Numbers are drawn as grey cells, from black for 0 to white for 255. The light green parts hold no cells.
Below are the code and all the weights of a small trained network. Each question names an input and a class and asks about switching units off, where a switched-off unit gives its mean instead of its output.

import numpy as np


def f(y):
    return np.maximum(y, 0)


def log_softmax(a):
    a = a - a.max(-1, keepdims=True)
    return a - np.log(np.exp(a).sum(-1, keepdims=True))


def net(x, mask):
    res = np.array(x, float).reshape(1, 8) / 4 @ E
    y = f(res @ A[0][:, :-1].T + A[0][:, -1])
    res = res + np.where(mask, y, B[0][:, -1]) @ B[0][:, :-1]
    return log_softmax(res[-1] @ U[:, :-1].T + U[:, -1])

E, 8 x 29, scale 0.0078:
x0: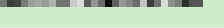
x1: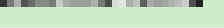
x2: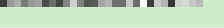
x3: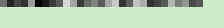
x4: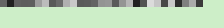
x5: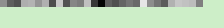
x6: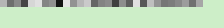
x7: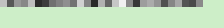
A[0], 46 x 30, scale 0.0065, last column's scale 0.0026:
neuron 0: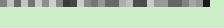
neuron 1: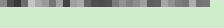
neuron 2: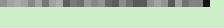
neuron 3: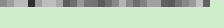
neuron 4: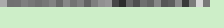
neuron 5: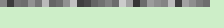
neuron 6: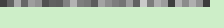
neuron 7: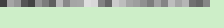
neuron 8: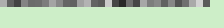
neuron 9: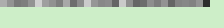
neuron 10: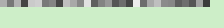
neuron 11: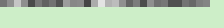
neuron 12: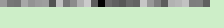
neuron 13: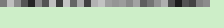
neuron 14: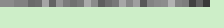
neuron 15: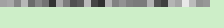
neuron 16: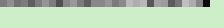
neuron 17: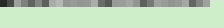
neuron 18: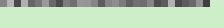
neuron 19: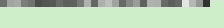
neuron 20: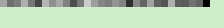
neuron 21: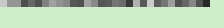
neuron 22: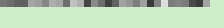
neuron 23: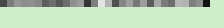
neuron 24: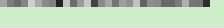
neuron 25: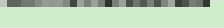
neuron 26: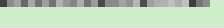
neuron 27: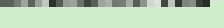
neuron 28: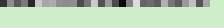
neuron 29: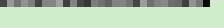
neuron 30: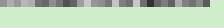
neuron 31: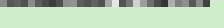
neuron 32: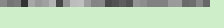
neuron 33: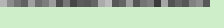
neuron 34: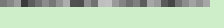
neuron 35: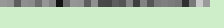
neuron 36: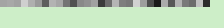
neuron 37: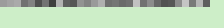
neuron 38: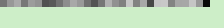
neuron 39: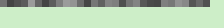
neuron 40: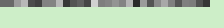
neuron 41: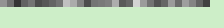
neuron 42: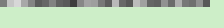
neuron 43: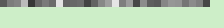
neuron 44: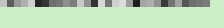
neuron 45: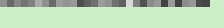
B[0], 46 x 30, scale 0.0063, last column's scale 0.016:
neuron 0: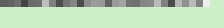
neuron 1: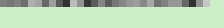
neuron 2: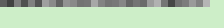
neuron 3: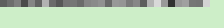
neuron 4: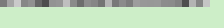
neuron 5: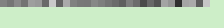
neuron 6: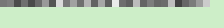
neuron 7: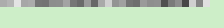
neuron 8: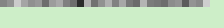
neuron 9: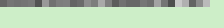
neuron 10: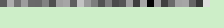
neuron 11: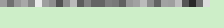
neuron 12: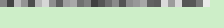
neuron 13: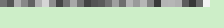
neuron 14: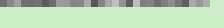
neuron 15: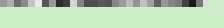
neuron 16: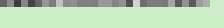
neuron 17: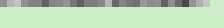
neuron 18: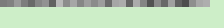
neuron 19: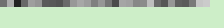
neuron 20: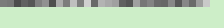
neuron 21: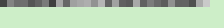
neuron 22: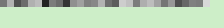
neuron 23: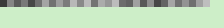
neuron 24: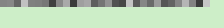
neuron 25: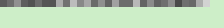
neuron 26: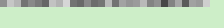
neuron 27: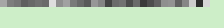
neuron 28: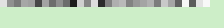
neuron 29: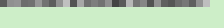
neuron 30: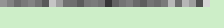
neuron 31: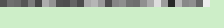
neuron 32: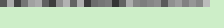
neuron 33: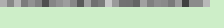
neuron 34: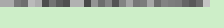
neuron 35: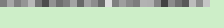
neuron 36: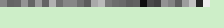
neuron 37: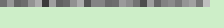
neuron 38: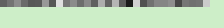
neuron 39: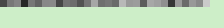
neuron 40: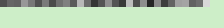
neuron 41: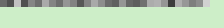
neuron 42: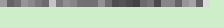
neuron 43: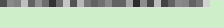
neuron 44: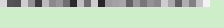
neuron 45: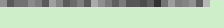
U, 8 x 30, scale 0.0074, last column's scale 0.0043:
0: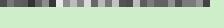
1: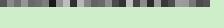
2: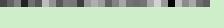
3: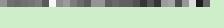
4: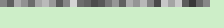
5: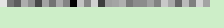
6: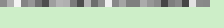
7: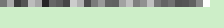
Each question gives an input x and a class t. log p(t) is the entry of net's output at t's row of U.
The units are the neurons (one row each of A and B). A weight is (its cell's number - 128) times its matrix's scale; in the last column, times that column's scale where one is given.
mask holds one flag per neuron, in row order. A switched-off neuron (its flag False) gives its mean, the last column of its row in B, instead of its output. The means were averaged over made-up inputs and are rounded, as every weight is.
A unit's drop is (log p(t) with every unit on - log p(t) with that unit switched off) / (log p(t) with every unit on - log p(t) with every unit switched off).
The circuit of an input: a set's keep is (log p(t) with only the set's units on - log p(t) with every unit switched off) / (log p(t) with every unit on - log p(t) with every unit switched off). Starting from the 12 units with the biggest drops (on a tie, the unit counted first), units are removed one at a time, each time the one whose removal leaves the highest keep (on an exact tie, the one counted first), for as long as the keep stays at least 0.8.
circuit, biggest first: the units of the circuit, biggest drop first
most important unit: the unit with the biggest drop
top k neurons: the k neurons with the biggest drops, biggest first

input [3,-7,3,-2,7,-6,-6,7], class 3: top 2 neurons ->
neuron 27; neuron 28
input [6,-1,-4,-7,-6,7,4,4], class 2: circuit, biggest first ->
neuron 0
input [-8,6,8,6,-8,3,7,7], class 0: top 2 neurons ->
neuron 38; neuron 6
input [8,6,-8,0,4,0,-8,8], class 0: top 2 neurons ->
neuron 25; neuron 28
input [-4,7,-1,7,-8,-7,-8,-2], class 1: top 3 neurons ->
neuron 43; neuron 40; neuron 27
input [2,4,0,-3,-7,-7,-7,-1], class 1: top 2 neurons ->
neuron 40; neuron 43
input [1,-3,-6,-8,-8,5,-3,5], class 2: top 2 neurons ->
neuron 0; neuron 3
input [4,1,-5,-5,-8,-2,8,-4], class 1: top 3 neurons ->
neuron 10; neuron 32; neuron 24
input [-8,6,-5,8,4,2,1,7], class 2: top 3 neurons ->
neuron 31; neuron 41; neuron 28
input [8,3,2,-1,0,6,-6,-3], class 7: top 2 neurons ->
neuron 22; neuron 1
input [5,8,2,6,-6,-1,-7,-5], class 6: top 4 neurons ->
neuron 7; neuron 17; neuron 26; neuron 10
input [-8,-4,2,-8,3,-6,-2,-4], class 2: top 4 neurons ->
neuron 0; neuron 3; neuron 2; neuron 22
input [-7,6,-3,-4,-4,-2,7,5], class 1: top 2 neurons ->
neuron 10; neuron 24
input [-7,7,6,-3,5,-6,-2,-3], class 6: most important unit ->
neuron 7
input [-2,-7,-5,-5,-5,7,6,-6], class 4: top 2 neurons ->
neuron 12; neuron 15
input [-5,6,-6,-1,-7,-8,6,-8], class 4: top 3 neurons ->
neuron 13; neuron 11; neuron 44
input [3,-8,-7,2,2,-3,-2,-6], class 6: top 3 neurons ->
neuron 35; neuron 4; neuron 8
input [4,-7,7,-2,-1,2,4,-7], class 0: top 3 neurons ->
neuron 6; neuron 44; neuron 38
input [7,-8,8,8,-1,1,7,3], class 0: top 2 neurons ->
neuron 6; neuron 38
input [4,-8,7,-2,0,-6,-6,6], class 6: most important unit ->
neuron 35
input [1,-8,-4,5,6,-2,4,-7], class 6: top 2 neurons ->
neuron 44; neuron 8
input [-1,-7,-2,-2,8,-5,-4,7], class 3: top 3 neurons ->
neuron 27; neuron 28; neuron 5
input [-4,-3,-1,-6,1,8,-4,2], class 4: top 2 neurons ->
neuron 15; neuron 12
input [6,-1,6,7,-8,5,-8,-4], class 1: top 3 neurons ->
neuron 43; neuron 40; neuron 29
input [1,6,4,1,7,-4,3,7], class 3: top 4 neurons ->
neuron 27; neuron 28; neuron 5; neuron 45
